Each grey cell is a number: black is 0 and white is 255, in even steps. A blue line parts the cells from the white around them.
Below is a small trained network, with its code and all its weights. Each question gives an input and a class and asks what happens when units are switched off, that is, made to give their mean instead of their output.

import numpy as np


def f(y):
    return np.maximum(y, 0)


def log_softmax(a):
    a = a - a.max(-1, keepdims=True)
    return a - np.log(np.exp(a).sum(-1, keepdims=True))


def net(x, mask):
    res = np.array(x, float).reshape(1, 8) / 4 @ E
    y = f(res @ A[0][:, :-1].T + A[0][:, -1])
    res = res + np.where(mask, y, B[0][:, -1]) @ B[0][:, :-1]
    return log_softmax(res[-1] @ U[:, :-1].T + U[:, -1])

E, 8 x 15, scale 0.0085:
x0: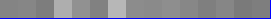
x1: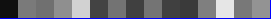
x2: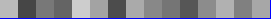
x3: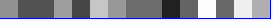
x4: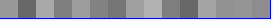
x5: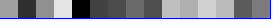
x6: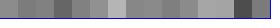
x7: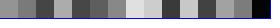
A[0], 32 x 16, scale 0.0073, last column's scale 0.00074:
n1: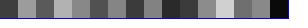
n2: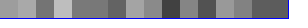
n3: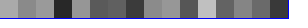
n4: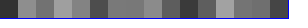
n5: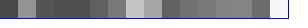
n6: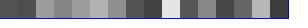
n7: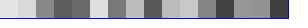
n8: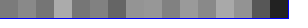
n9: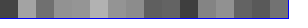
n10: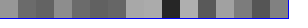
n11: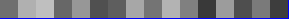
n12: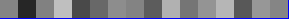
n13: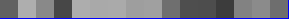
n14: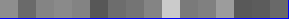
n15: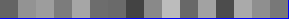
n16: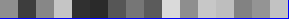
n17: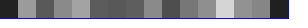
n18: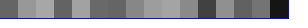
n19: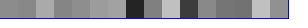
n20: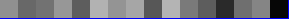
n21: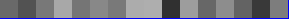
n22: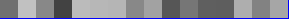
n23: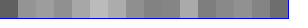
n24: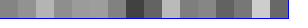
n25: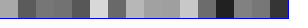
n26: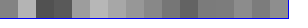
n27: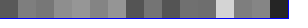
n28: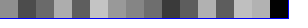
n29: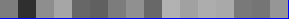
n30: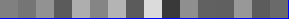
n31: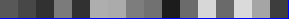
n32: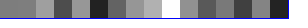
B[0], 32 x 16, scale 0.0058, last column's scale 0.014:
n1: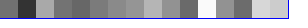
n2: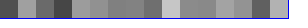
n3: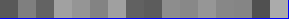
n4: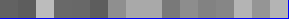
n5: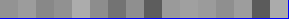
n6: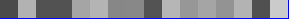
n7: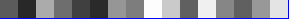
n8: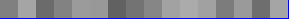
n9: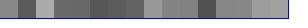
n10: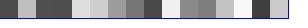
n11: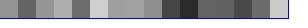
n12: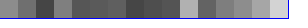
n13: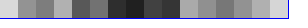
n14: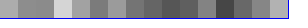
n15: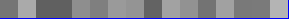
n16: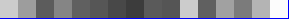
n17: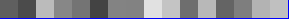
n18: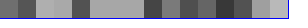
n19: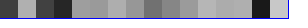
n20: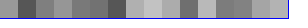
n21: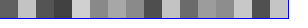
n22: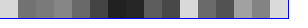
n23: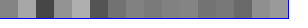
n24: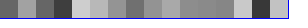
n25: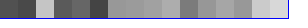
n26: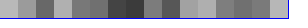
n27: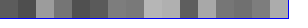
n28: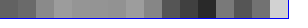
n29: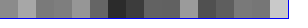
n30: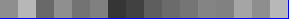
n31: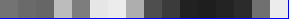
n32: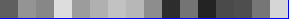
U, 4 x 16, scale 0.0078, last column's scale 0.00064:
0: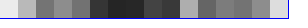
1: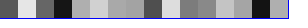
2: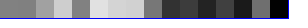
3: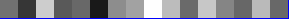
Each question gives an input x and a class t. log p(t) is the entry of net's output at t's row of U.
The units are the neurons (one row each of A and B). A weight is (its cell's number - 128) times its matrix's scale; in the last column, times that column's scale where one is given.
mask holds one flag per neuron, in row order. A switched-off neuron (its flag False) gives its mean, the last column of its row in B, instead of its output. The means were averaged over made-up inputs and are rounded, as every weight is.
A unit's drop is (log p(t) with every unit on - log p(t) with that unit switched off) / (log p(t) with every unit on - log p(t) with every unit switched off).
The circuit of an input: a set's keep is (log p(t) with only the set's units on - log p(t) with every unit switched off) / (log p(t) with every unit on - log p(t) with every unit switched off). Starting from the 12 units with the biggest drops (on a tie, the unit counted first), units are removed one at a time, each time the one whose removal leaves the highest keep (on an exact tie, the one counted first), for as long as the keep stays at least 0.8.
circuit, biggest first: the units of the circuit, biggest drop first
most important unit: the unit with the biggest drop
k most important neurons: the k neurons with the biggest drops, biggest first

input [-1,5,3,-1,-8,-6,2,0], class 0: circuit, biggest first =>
(n22)
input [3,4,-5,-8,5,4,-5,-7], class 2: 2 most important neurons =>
(n32, n11)
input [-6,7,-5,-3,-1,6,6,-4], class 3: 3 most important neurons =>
(n1, n17, n13)
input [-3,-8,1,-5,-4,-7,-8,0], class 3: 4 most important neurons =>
(n7, n25, n16, n20)
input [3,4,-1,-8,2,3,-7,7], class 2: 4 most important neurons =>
(n32, n11, n18, n14)
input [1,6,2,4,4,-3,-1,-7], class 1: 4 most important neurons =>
(n19, n6, n7, n24)
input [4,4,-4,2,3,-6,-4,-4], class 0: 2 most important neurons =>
(n22, n13)
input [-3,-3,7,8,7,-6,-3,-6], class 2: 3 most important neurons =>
(n31, n28, n16)
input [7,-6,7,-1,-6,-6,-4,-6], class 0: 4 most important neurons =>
(n13, n22, n10, n26)
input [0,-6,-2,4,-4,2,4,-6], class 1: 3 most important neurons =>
(n6, n19, n24)
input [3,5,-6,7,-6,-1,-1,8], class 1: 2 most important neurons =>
(n10, n21)
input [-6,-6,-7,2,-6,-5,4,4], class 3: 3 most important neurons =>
(n7, n25, n16)
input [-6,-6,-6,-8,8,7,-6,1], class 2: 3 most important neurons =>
(n32, n11, n22)
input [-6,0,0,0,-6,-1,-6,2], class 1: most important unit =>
n16
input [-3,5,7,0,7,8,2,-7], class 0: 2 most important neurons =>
(n16, n12)
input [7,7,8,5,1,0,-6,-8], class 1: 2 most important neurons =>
(n19, n6)
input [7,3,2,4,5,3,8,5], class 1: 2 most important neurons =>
(n10, n21)
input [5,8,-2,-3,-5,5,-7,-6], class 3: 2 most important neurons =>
(n1, n17)
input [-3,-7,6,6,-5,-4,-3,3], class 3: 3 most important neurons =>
(n7, n25, n32)
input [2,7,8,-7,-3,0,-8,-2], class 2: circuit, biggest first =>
(n11)
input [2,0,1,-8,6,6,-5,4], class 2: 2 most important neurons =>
(n32, n11)
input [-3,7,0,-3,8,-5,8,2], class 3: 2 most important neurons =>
(n17, n1)
